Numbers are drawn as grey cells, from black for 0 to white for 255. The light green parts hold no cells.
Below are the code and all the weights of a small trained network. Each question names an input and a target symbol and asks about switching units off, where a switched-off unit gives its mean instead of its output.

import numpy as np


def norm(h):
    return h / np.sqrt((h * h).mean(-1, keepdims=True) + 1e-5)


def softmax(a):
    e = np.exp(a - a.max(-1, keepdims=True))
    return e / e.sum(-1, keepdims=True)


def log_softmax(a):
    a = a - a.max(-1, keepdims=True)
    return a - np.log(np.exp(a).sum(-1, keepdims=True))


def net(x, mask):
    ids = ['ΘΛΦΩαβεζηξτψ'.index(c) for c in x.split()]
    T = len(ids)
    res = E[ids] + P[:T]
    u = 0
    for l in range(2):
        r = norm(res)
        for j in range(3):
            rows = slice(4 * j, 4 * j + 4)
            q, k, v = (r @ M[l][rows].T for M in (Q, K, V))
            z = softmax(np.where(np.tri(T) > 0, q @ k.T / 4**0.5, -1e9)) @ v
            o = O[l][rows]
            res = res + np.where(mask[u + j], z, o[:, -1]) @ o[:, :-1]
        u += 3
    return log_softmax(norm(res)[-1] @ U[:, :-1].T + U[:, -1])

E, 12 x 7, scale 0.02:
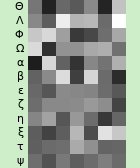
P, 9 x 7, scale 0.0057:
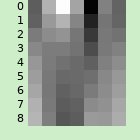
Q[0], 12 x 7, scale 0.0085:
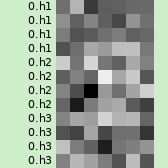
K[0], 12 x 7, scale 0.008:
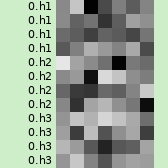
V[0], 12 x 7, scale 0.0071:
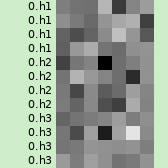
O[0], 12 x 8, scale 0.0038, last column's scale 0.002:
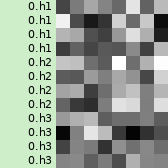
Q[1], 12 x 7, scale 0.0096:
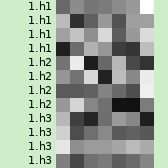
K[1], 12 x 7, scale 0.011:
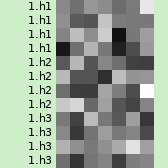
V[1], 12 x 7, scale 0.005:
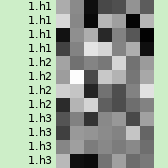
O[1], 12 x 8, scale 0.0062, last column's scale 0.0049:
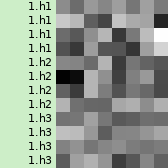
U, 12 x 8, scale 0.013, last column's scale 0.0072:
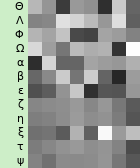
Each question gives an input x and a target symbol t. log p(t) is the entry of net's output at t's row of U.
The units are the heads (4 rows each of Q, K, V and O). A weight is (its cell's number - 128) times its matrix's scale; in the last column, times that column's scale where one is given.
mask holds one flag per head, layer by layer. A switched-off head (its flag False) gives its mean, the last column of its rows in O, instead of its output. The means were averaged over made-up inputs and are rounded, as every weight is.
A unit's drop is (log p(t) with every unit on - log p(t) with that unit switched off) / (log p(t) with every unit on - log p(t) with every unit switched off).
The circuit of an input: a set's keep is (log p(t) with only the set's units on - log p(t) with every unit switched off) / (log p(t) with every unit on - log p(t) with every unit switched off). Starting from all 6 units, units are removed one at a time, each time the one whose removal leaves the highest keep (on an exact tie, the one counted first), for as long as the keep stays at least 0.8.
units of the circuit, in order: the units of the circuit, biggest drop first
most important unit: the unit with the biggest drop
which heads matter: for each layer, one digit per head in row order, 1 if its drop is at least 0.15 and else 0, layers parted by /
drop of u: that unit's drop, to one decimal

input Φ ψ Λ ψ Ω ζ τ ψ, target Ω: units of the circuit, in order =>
(0.h2, 1.h1)
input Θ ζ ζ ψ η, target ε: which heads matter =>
000 / 010
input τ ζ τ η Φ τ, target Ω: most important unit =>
0.h3
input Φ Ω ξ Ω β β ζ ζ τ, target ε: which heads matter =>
011 / 011
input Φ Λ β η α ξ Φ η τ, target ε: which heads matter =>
010 / 000
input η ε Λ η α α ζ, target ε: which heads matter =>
010 / 100
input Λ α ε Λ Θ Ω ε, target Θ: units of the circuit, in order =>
(1.h2, 0.h1, 0.h3, 1.h1)
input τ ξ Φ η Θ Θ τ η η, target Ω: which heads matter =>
011 / 100
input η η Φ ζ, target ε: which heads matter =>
000 / 100
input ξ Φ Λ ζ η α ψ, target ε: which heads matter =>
001 / 000
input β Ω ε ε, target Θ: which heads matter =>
100 / 010
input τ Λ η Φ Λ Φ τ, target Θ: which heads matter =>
011 / 110
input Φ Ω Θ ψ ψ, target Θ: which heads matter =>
011 / 110
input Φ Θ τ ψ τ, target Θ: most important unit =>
0.h3
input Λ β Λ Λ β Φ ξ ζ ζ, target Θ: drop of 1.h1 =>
0.3
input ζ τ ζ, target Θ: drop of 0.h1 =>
0.7
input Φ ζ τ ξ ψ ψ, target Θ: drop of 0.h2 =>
1.5
